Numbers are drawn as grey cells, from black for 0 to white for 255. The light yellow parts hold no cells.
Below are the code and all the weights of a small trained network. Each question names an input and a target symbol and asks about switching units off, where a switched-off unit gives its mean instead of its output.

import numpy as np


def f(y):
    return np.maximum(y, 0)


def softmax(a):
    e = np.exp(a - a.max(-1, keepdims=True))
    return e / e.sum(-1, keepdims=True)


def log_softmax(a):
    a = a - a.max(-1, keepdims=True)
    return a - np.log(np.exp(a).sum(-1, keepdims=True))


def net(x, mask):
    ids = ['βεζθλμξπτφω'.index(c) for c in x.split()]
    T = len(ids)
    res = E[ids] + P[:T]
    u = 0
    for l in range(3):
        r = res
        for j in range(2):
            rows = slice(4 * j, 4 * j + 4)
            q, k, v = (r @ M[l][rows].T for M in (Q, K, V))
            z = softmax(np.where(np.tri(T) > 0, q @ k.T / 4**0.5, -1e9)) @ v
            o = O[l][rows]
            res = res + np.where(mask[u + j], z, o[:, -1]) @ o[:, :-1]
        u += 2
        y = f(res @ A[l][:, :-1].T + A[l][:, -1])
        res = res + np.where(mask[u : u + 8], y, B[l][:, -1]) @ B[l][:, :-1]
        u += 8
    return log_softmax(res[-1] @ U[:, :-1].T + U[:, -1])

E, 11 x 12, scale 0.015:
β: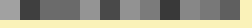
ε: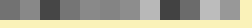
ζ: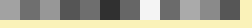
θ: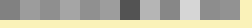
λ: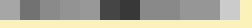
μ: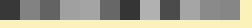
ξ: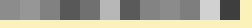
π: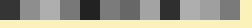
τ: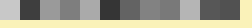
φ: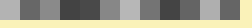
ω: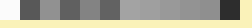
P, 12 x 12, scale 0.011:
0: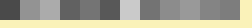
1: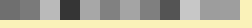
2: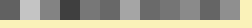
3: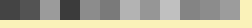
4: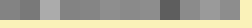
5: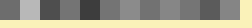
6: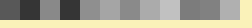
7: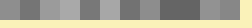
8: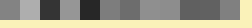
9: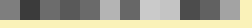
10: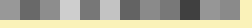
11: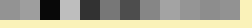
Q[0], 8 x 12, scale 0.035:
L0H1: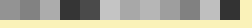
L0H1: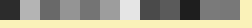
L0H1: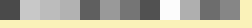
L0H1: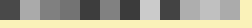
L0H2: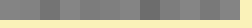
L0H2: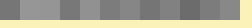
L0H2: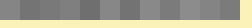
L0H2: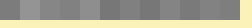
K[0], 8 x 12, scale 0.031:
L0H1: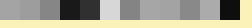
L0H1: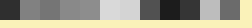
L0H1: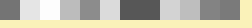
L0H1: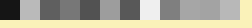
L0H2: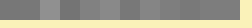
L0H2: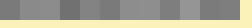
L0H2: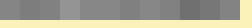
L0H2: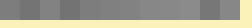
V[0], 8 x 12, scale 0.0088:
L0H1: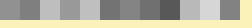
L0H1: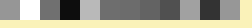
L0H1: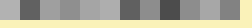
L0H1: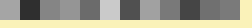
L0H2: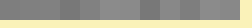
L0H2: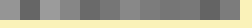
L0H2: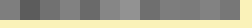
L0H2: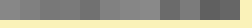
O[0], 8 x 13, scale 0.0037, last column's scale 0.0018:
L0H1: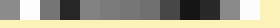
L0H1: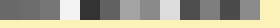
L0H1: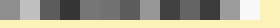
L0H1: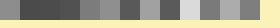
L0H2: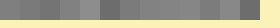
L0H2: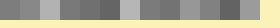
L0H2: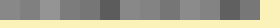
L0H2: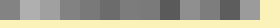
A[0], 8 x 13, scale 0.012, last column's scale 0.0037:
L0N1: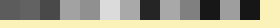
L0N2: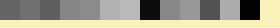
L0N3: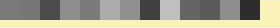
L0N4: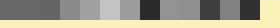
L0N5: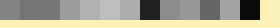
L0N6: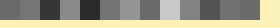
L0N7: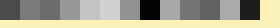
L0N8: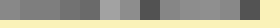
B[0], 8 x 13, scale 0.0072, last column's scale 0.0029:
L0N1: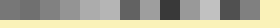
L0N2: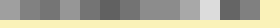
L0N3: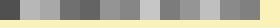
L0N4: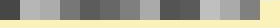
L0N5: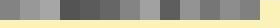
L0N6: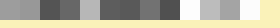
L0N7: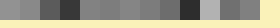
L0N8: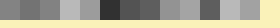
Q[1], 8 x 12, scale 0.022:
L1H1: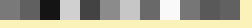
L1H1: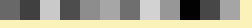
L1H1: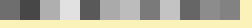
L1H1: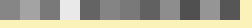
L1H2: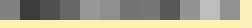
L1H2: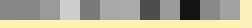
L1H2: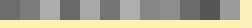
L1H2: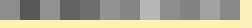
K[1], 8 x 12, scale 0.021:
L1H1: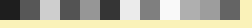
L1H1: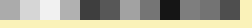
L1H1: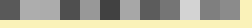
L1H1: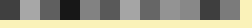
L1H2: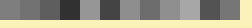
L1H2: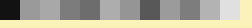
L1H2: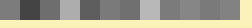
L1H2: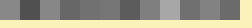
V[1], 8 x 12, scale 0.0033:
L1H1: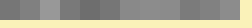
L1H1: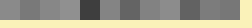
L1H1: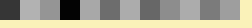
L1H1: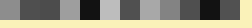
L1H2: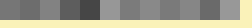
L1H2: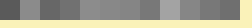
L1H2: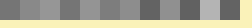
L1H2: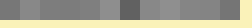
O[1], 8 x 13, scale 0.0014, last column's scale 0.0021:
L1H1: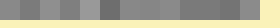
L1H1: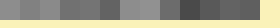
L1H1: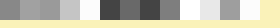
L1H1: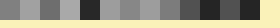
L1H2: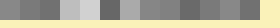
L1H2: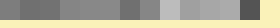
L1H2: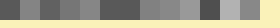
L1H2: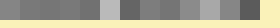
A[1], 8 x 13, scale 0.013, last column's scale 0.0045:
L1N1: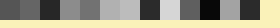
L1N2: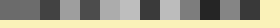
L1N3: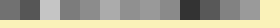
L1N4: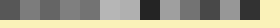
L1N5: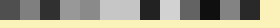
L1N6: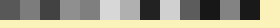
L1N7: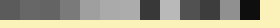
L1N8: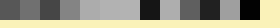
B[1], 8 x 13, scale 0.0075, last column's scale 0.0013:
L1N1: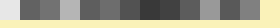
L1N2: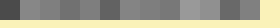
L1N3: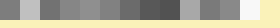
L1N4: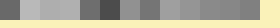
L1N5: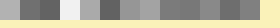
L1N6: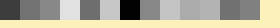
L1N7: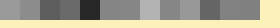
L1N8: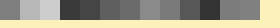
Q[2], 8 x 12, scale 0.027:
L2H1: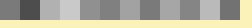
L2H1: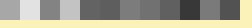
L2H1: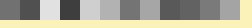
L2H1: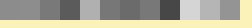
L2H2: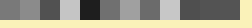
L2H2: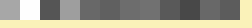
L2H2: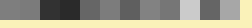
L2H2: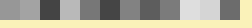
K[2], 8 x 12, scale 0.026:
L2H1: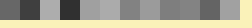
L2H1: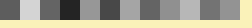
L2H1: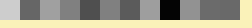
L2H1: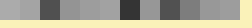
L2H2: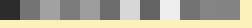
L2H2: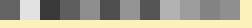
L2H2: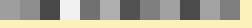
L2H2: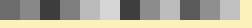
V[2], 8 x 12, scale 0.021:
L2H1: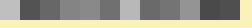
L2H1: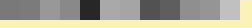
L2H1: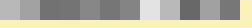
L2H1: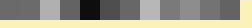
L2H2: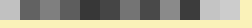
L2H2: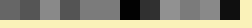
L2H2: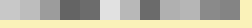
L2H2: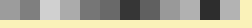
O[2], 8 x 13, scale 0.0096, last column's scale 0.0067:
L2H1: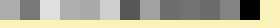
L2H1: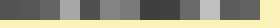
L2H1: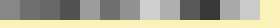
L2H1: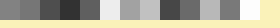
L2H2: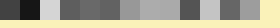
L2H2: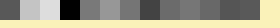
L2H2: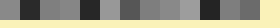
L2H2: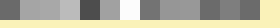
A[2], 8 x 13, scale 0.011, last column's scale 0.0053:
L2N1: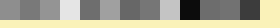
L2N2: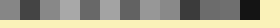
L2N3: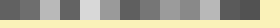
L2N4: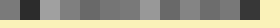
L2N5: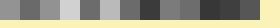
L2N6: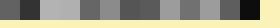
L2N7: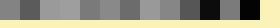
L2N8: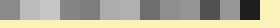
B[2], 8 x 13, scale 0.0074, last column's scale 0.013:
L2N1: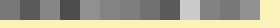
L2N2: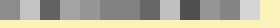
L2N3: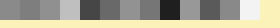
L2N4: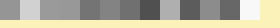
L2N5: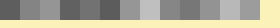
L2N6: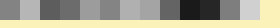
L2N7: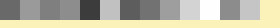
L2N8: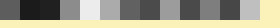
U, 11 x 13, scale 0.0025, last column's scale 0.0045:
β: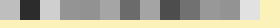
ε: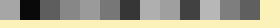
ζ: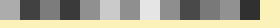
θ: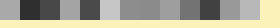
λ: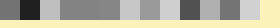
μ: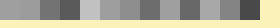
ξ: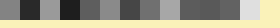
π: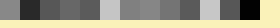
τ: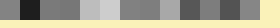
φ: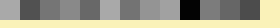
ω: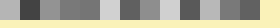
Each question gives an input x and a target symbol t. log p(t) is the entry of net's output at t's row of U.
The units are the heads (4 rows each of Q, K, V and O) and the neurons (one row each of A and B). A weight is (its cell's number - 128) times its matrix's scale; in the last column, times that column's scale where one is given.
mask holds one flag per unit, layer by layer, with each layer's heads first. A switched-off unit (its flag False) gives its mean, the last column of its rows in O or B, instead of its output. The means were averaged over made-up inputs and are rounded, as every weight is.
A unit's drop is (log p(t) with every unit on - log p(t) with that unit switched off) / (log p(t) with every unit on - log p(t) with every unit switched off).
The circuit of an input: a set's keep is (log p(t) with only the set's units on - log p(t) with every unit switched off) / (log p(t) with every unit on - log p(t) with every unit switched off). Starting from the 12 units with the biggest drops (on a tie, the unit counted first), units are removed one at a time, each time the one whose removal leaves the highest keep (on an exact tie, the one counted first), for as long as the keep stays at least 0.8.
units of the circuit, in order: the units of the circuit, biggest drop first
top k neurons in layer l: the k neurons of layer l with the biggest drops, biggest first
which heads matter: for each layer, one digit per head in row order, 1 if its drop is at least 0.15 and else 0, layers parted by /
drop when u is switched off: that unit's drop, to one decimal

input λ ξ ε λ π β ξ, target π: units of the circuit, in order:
L2H1
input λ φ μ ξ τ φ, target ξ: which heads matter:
10 / 00 / 01
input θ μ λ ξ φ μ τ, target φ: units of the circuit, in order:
L2H2; L2N6; L2H1; L2N4
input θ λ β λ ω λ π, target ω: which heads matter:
00 / 00 / 11
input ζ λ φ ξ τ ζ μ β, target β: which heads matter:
10 / 00 / 11
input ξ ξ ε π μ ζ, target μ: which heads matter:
00 / 00 / 01
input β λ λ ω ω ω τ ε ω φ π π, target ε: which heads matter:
00 / 00 / 01
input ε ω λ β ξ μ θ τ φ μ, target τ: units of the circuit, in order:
L2N8; L2H2; L2H1
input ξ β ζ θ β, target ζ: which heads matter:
10 / 00 / 10
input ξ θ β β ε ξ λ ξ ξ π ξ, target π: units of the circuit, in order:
L0H1; L2H1
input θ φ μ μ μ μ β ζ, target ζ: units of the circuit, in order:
L0H1; L2H1
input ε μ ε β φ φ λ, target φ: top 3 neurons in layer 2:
L2N6; L2N4; L2N2
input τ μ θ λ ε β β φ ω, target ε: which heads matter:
10 / 00 / 01
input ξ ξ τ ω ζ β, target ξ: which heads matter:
00 / 00 / 01
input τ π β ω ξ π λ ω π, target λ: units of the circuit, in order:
L2H2
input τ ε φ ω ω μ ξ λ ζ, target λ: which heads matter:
10 / 00 / 01
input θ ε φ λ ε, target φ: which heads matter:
10 / 00 / 11
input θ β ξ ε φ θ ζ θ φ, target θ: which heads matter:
00 / 00 / 01
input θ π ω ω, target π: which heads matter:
00 / 00 / 10
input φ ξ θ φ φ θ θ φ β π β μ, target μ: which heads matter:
00 / 00 / 01
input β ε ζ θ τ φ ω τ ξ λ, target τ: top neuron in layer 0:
L0N6
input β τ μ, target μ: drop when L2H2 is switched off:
1.0
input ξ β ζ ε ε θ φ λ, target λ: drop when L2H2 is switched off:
1.0
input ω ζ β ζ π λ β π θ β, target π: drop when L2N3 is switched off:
0.0
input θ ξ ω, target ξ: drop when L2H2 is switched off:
0.8
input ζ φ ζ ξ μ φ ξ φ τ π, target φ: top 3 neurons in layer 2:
L2N6; L2N4; L2N2
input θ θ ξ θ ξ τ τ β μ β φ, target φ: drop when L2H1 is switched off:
0.4
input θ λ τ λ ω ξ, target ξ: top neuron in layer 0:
L0N6
